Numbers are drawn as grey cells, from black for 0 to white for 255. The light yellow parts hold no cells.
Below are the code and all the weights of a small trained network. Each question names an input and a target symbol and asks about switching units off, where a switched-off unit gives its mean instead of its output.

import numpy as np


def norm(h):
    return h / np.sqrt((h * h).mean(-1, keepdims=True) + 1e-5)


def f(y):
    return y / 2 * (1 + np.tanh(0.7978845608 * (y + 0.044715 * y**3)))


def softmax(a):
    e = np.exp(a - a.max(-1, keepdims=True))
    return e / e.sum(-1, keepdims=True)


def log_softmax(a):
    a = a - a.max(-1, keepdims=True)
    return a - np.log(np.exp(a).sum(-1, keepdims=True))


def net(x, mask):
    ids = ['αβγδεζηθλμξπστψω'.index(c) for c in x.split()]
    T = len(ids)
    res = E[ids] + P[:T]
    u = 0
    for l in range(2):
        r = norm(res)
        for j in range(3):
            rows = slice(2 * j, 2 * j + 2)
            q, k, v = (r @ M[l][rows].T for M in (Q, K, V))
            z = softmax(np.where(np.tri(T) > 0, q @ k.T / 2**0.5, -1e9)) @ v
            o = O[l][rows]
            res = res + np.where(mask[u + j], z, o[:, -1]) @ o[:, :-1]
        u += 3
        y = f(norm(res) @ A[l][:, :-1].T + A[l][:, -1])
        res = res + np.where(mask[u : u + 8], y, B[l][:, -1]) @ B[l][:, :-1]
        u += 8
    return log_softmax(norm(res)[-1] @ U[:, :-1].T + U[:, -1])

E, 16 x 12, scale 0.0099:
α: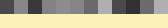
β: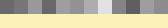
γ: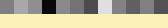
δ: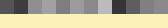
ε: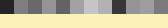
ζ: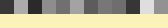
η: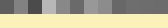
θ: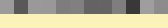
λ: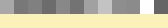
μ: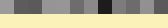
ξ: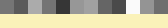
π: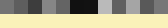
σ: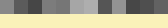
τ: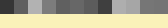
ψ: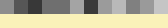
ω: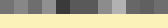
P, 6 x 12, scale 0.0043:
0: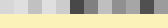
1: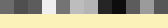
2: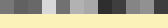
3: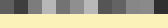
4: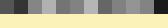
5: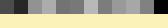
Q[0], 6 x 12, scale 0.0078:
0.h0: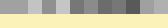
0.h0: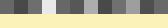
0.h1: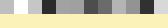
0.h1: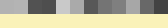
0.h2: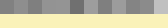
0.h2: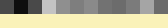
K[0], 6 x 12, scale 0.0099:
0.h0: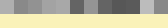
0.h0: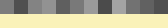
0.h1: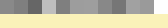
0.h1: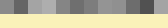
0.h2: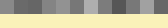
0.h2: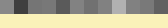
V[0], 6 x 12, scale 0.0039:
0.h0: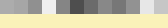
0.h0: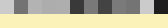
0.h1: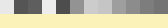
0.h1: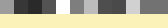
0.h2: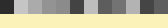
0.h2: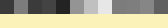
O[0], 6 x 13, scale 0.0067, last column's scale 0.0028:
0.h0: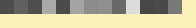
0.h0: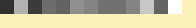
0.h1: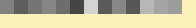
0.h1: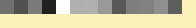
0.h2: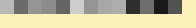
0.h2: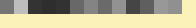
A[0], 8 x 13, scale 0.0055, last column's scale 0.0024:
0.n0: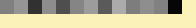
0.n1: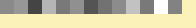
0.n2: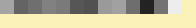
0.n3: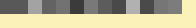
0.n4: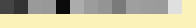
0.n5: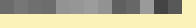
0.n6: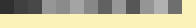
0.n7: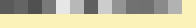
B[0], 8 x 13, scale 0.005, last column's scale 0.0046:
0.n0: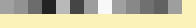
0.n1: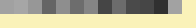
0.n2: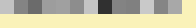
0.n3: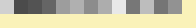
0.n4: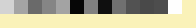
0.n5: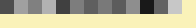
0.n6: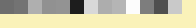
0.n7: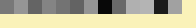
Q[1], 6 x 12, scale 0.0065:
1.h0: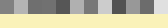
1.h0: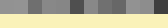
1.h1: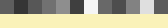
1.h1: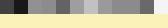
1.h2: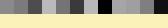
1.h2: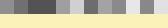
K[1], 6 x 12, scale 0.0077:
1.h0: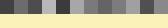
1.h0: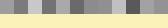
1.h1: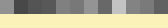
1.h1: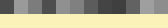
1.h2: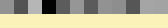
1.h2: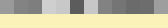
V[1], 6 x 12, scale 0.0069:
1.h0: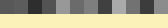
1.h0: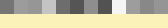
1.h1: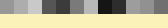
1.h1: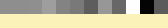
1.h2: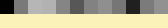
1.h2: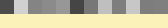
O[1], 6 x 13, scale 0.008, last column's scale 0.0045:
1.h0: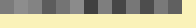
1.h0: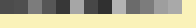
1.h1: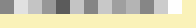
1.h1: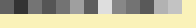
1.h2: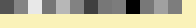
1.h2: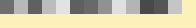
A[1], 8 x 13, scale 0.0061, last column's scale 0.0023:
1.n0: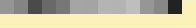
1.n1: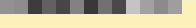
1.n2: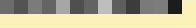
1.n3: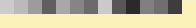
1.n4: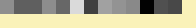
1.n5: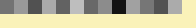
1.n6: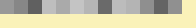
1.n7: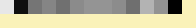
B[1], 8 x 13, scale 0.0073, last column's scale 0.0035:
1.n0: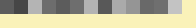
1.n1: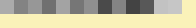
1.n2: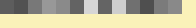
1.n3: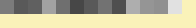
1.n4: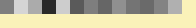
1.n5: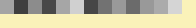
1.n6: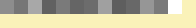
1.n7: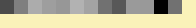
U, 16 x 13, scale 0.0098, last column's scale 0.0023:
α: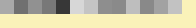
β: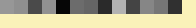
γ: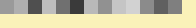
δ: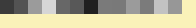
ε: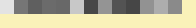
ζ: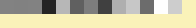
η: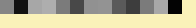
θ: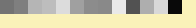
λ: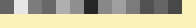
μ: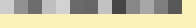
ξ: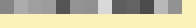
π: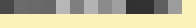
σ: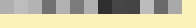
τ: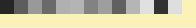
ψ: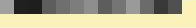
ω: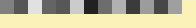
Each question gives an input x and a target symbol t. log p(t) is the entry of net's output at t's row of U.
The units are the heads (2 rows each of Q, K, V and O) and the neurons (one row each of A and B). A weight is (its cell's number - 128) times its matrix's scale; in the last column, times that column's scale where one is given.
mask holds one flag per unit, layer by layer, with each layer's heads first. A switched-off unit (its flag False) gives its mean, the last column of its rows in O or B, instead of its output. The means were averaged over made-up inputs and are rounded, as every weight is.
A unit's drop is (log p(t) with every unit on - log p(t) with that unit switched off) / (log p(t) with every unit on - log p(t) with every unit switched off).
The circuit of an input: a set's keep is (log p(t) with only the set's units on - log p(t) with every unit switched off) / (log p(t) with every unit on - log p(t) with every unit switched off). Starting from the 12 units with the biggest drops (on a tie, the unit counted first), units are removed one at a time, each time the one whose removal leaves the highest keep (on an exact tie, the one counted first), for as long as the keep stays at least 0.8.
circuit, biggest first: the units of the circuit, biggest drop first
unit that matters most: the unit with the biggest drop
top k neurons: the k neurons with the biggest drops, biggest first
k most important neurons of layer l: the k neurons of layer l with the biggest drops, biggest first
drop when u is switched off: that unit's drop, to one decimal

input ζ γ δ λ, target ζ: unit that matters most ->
0.h0
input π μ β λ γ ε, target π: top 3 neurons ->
(0.n4 0.n3 1.n2)
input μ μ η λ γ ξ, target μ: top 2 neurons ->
(0.n4 0.n6)
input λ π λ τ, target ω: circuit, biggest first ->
(0.h2 1.h2)
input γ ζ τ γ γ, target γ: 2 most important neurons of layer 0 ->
(0.n2 0.n4)
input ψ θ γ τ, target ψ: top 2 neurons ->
(0.n3 0.n4)
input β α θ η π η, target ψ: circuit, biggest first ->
(0.n3 1.h1)
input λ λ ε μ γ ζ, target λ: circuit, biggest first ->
(0.h0 0.h1 1.h0)
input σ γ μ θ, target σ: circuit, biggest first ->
(0.h0 1.h2 1.h0)
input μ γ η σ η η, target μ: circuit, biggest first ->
(0.h0 1.h0)
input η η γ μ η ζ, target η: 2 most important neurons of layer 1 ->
(1.n2 1.n3)
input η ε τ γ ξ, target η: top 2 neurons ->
(0.n4 1.n3)
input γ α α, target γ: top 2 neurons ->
(0.n2 0.n5)
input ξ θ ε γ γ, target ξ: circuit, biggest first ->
(1.h1)
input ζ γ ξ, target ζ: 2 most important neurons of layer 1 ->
(1.n4 1.n1)
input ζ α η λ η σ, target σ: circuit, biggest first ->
(0.h0 1.h1)
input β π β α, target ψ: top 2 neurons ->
(0.n3 0.n6)
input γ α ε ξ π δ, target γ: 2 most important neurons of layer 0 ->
(0.n4 0.n2)
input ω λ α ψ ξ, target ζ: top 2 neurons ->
(1.n1 0.n4)
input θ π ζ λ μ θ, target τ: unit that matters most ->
0.h1
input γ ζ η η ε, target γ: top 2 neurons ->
(0.n4 0.n2)
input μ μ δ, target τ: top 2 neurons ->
(0.n6 0.n7)
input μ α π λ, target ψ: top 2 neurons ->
(0.n3 0.n5)
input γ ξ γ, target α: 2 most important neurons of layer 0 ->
(0.n2 0.n6)
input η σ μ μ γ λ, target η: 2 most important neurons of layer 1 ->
(1.n2 1.n3)
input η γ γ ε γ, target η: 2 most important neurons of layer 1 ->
(1.n3 1.n2)
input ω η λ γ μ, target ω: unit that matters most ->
0.h1
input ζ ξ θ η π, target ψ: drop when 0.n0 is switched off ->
0.0
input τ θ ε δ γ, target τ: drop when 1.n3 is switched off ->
0.2
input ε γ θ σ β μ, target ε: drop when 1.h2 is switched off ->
0.4
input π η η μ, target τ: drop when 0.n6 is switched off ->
0.2
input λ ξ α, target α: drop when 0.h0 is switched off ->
0.3
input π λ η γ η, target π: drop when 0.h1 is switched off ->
0.1
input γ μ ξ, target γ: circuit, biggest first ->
(1.h2)
